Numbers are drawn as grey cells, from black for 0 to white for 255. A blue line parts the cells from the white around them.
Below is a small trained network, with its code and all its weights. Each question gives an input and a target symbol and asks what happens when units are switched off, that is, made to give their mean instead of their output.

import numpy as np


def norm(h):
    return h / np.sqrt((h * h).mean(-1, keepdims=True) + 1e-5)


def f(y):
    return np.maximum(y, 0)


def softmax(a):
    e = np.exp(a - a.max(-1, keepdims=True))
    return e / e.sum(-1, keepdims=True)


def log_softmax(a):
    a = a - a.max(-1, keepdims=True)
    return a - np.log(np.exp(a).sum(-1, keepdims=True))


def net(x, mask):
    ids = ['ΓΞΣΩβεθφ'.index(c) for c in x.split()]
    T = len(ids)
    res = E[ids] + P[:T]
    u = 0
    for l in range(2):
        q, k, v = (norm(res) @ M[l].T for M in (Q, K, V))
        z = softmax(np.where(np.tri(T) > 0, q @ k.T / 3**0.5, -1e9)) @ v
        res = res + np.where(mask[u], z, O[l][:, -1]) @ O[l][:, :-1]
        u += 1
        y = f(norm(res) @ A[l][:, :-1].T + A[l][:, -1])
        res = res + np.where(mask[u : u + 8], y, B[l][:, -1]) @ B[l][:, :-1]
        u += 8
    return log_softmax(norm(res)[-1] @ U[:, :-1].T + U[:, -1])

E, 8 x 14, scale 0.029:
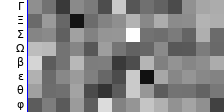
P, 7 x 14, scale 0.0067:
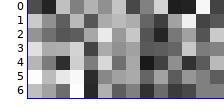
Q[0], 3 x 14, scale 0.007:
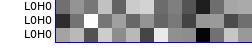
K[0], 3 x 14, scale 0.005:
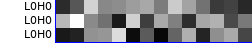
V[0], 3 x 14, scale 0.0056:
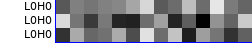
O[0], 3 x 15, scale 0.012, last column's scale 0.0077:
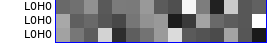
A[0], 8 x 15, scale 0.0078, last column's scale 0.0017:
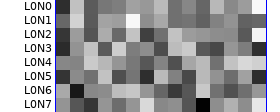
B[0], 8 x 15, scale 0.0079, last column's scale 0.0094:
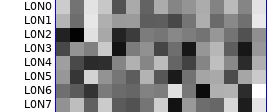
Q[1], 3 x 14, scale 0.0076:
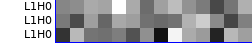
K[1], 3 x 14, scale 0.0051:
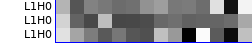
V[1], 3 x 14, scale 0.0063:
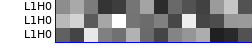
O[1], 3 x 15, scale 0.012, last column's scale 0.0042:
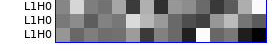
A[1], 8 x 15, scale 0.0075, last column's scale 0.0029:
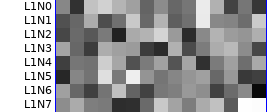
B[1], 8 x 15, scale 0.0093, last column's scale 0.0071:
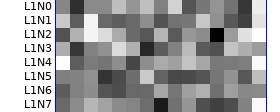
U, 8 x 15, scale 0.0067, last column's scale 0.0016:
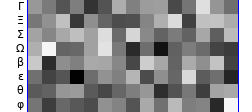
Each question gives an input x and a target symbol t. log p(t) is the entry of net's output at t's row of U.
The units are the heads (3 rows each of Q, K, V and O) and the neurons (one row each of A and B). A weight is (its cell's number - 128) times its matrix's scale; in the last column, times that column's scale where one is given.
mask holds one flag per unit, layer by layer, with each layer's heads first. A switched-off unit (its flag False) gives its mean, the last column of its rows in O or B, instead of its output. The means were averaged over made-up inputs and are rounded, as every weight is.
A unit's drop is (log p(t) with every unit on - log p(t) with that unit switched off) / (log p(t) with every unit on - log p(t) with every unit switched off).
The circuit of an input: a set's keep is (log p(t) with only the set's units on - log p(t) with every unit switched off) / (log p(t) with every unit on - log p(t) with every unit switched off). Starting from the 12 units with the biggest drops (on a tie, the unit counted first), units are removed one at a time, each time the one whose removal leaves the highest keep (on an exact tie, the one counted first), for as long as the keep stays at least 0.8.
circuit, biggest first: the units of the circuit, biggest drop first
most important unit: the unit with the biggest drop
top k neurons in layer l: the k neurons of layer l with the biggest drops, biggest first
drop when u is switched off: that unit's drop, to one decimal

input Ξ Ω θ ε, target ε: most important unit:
L0N4
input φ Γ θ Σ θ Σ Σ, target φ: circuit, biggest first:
[L1H0, L0N2, L1N2]
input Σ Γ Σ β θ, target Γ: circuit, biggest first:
[L0H0, L1H0]
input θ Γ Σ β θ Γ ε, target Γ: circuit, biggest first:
[L1H0, L0N1]
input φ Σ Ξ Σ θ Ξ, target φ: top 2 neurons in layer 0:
[L0N3, L0N2]
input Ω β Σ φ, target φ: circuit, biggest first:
[L0N2, L1H0]
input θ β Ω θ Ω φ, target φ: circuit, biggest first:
[L1H0, L0N2]
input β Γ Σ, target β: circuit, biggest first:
[L1H0, L0H0, L0N7]
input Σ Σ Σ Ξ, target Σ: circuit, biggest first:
[L1H0, L0H0, L0N0]
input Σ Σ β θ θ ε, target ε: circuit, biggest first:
[L0N4, L0N0, L0N7]
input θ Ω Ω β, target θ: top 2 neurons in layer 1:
[L1N4, L1N7]
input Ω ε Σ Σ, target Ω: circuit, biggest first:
[L1H0, L0H0]
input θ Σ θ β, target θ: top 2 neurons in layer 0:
[L0N1, L0N0]
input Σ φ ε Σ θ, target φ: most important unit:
L1H0
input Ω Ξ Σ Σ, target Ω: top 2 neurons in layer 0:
[L0N7, L0N1]
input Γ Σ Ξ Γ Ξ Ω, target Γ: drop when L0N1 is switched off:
0.1
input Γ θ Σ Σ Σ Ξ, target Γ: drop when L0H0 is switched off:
0.4
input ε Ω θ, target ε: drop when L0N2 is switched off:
0.0
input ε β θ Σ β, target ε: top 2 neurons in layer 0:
[L0N4, L0N0]
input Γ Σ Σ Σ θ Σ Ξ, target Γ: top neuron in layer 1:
[L1N1]
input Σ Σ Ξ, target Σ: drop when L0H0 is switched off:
0.5
